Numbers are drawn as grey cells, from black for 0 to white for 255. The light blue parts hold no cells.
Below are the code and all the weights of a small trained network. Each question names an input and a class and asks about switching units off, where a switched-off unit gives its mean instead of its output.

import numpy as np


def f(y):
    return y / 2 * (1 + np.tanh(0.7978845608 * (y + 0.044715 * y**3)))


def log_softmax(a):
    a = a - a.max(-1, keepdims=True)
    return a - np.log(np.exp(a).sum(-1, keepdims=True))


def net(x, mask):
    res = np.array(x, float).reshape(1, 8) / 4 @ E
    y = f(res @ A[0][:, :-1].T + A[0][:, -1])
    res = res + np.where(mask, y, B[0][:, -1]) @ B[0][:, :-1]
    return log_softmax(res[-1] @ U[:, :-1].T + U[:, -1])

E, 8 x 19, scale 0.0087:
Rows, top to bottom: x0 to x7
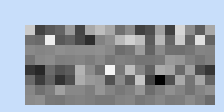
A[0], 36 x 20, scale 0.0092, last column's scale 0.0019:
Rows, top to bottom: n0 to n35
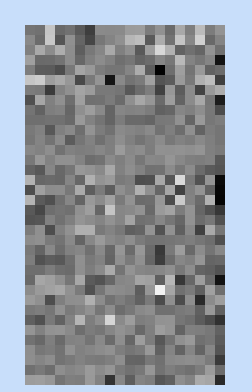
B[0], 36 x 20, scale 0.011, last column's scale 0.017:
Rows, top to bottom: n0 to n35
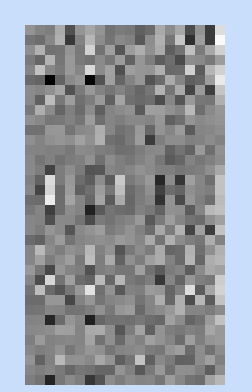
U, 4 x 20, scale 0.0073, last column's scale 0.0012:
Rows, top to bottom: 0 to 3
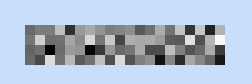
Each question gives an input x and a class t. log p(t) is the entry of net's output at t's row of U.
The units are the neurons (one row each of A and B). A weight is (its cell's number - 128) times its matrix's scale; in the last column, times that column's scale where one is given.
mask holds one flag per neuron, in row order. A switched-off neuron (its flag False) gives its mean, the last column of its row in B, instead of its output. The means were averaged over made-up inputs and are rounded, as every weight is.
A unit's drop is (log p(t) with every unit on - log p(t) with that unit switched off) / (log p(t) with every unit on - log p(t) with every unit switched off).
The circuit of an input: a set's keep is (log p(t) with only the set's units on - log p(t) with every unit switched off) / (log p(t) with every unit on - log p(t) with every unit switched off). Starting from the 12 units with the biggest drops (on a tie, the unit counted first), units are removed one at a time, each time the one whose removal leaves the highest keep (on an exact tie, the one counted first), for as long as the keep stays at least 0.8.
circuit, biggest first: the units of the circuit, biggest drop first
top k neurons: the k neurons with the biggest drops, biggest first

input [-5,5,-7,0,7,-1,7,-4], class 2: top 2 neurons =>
n29, n18
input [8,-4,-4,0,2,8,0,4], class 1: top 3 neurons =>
n4, n23, n25
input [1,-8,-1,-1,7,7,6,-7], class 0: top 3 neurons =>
n6, n20, n27
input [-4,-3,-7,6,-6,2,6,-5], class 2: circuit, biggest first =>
n5
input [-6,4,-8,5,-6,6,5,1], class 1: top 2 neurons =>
n4, n22
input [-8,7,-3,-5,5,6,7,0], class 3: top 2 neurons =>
n16, n25
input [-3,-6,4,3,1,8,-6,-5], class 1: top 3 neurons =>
n4, n1, n23
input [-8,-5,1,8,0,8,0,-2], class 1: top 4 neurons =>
n4, n23, n22, n15
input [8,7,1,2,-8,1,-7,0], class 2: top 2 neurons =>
n5, n35
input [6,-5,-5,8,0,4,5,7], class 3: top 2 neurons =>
n15, n17
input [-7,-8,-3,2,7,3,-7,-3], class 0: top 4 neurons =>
n6, n20, n27, n5
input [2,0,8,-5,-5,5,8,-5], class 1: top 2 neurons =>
n4, n22
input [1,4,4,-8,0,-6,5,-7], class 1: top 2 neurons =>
n26, n2
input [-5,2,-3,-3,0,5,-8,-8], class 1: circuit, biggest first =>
n4
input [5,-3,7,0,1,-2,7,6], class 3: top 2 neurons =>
n15, n1
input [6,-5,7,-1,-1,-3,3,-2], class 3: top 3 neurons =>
n15, n17, n1
